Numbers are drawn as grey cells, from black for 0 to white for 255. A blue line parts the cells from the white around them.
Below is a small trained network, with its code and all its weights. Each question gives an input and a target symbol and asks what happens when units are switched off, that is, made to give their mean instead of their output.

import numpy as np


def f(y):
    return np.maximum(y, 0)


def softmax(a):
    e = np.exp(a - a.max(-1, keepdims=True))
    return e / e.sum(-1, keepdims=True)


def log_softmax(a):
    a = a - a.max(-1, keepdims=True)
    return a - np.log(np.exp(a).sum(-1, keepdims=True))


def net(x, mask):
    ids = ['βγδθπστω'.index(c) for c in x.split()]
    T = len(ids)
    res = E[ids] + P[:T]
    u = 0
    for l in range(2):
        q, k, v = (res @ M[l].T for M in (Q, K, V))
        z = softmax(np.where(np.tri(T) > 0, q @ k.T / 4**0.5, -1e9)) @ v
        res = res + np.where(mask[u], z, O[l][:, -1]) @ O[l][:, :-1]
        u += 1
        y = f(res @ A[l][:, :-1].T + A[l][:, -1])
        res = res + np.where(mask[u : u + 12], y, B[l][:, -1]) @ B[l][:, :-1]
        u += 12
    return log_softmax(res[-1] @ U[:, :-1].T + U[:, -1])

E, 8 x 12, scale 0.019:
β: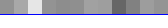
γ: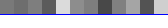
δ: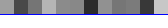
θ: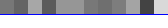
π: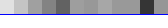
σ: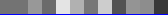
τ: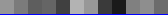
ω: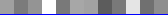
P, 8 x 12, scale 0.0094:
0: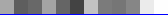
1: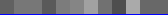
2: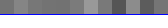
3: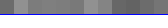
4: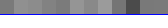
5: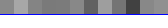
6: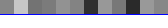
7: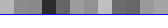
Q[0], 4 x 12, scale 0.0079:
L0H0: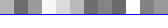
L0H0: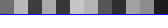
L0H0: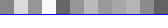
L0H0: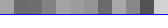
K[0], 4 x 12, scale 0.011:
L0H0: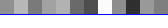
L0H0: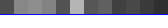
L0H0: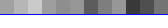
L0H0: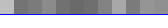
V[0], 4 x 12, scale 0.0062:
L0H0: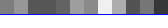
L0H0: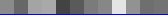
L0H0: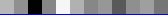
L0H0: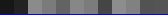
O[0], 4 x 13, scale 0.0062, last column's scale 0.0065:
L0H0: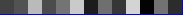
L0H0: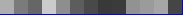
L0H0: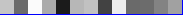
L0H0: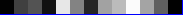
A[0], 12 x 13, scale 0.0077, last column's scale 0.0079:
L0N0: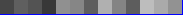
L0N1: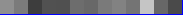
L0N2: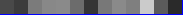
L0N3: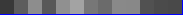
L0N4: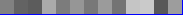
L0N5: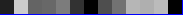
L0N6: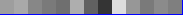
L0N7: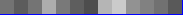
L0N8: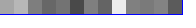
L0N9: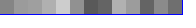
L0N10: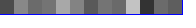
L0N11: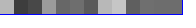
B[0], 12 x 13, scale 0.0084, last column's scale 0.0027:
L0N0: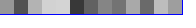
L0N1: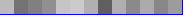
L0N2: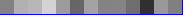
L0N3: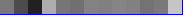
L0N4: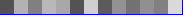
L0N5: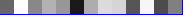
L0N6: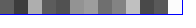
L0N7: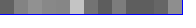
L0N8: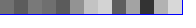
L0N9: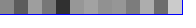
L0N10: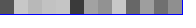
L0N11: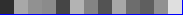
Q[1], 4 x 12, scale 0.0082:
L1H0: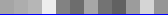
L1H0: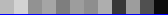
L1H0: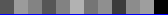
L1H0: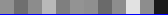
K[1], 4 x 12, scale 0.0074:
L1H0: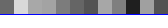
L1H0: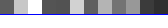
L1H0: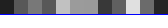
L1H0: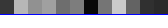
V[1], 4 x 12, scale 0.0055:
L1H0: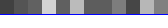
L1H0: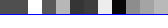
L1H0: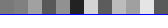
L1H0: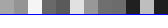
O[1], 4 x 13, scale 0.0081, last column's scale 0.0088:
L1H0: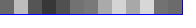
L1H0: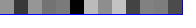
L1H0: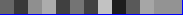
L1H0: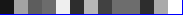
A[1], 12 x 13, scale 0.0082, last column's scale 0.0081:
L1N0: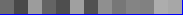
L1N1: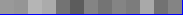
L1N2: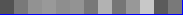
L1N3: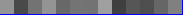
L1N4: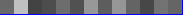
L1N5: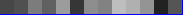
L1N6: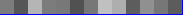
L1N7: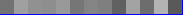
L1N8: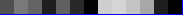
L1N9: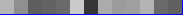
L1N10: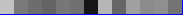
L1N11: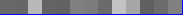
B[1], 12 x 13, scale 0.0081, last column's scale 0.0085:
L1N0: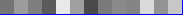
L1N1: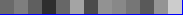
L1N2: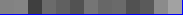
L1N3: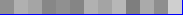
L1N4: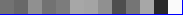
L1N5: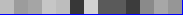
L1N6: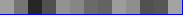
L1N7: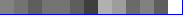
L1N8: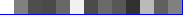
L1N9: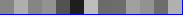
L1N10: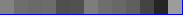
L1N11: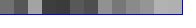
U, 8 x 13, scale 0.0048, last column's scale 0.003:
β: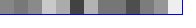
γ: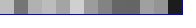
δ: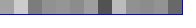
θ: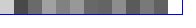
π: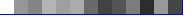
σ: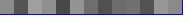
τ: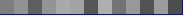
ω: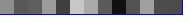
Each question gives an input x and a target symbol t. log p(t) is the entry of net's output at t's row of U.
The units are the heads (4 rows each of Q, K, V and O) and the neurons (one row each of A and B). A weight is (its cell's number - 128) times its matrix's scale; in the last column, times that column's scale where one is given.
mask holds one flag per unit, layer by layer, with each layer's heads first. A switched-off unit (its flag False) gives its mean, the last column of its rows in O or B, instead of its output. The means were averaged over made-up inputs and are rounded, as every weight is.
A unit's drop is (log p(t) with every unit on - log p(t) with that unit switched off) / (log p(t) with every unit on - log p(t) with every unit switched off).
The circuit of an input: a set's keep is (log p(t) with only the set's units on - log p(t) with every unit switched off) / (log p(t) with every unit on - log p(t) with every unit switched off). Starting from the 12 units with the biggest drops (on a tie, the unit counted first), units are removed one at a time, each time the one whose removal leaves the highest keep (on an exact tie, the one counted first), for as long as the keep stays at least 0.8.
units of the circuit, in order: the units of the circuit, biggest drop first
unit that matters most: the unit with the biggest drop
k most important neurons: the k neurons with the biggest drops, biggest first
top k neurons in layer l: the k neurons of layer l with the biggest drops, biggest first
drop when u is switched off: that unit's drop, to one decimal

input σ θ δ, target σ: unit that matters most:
L0H0
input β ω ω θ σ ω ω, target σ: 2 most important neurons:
(L1N11; L0N6)
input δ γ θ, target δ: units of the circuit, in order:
(L1H0; L0N11; L1N9)
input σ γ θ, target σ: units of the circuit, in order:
(L0H0; L1N11)
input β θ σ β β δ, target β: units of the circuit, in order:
(L1H0; L1N3)
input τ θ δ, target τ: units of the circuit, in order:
(L1H0; L0H0; L0N1)
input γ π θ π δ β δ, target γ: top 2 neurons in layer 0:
(L0N11; L0N8)
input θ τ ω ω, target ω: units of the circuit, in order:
(L1H0; L0H0; L0N4)
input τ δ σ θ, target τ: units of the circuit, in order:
(L1H0; L0H0; L0N1; L1N7)
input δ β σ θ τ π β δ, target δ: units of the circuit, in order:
(L1H0; L0N11; L0H0; L1N9)
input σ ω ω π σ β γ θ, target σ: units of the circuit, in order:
(L0H0; L1N11; L0N6)
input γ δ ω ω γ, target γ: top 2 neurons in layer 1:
(L1N0; L1N3)
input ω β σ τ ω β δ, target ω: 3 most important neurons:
(L0N11; L1N10; L0N4)
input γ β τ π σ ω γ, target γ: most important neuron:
(L0N8)
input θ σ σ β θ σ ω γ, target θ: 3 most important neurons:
(L0N0; L1N6; L1N10)
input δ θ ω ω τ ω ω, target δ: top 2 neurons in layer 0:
(L0N11; L0N6)
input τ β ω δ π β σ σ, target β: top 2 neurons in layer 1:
(L1N5; L1N1)
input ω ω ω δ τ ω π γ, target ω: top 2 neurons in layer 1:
(L1N10; L1N9)
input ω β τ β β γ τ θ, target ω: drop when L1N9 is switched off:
0.1
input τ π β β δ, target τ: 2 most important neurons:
(L0N1; L1N0)
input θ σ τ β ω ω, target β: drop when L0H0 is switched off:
0.1
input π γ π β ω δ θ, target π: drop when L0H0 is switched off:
0.3
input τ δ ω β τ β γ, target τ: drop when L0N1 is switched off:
0.2
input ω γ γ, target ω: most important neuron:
(L0N4)
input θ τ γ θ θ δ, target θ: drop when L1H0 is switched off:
1.3
